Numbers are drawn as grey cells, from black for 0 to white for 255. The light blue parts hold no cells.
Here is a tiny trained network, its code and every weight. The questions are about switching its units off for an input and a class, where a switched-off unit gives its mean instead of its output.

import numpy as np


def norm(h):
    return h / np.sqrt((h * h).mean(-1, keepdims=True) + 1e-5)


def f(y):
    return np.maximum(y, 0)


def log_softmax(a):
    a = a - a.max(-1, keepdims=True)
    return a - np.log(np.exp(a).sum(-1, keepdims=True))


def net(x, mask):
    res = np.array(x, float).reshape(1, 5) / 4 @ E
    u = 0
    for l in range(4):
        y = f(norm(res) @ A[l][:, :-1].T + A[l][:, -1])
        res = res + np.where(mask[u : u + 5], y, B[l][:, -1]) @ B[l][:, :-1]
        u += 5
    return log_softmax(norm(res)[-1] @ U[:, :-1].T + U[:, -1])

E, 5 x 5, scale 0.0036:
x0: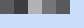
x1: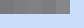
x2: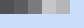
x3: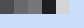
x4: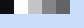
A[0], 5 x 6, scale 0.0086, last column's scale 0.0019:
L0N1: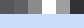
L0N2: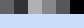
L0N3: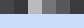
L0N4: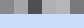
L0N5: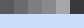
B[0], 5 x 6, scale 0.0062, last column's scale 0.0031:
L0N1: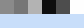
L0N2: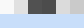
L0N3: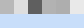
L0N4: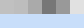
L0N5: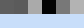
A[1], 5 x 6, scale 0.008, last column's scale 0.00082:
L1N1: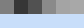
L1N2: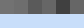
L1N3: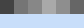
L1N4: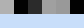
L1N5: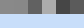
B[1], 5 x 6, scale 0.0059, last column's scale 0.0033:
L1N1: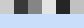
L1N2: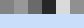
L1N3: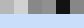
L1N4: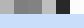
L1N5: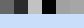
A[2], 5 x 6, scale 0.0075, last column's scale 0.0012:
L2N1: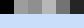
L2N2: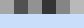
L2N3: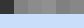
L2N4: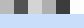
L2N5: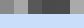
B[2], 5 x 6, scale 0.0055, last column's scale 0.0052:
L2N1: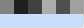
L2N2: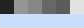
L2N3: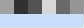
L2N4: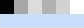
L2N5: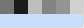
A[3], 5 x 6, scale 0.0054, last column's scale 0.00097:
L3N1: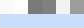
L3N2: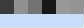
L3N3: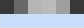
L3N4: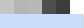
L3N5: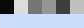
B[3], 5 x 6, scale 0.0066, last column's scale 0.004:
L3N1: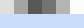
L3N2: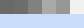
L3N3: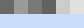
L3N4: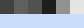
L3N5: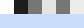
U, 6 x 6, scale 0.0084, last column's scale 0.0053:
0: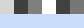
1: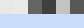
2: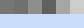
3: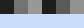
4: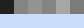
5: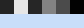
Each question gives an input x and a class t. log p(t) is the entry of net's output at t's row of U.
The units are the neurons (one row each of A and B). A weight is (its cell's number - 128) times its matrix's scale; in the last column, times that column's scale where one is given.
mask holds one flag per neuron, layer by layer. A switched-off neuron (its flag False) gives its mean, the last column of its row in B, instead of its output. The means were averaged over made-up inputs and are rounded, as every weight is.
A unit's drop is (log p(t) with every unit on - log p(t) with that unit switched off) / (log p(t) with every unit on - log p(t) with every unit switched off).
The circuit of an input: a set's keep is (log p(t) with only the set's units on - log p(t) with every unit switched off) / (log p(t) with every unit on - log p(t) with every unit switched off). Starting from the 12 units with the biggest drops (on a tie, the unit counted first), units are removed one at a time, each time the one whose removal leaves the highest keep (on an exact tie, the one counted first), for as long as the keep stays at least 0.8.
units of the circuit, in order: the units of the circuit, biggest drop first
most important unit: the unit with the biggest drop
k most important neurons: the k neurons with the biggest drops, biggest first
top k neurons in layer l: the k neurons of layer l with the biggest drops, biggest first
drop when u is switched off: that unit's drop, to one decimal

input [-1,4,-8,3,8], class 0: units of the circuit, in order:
[L3N5, L0N1, L0N2]
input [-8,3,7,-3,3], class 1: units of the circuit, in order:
[L0N4, L3N1]
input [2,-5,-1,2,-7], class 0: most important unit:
L1N4
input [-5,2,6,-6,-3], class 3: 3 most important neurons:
[L0N1, L0N3, L0N2]
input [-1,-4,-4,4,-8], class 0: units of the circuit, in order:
[L1N4, L0N1, L1N1]
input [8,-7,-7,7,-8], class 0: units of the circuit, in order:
[L0N1, L1N4]
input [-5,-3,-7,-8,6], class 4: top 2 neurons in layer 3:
[L3N1, L3N4]
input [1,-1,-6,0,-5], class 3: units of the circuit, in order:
[L3N5, L2N2]
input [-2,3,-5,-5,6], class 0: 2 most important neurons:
[L3N5, L0N1]
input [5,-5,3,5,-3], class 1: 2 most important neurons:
[L0N3, L0N2]
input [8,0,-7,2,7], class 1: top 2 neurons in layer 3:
[L3N4, L3N5]
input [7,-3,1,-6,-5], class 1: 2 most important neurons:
[L0N2, L0N3]
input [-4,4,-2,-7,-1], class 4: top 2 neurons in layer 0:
[L0N2, L0N3]
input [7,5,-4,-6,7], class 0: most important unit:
L3N5
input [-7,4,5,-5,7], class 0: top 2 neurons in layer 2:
[L2N1, L2N4]
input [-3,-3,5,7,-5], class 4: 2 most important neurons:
[L2N4, L0N5]
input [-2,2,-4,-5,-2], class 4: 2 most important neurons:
[L0N1, L2N4]
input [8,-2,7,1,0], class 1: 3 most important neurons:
[L0N2, L0N3, L3N1]
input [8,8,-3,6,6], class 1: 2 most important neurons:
[L0N3, L0N2]
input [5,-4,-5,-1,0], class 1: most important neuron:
[L0N2]
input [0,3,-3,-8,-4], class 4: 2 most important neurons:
[L2N4, L1N5]
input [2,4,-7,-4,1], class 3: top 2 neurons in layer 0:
[L0N4, L0N3]
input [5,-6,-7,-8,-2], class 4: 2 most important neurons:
[L2N4, L0N1]
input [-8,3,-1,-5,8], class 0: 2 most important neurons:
[L3N5, L0N2]
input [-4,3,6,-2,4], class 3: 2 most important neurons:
[L0N1, L0N3]
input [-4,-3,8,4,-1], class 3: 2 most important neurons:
[L0N1, L0N5]
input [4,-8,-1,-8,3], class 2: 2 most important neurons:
[L3N5, L2N4]
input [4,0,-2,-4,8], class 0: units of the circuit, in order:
[L3N5]
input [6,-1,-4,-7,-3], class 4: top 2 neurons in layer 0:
[L0N4, L0N1]
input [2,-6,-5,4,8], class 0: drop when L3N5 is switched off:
0.4
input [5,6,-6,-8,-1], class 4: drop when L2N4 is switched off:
0.3
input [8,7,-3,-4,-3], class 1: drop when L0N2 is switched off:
0.8
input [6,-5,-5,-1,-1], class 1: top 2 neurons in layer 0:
[L0N2, L0N3]
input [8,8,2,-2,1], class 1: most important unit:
L0N3
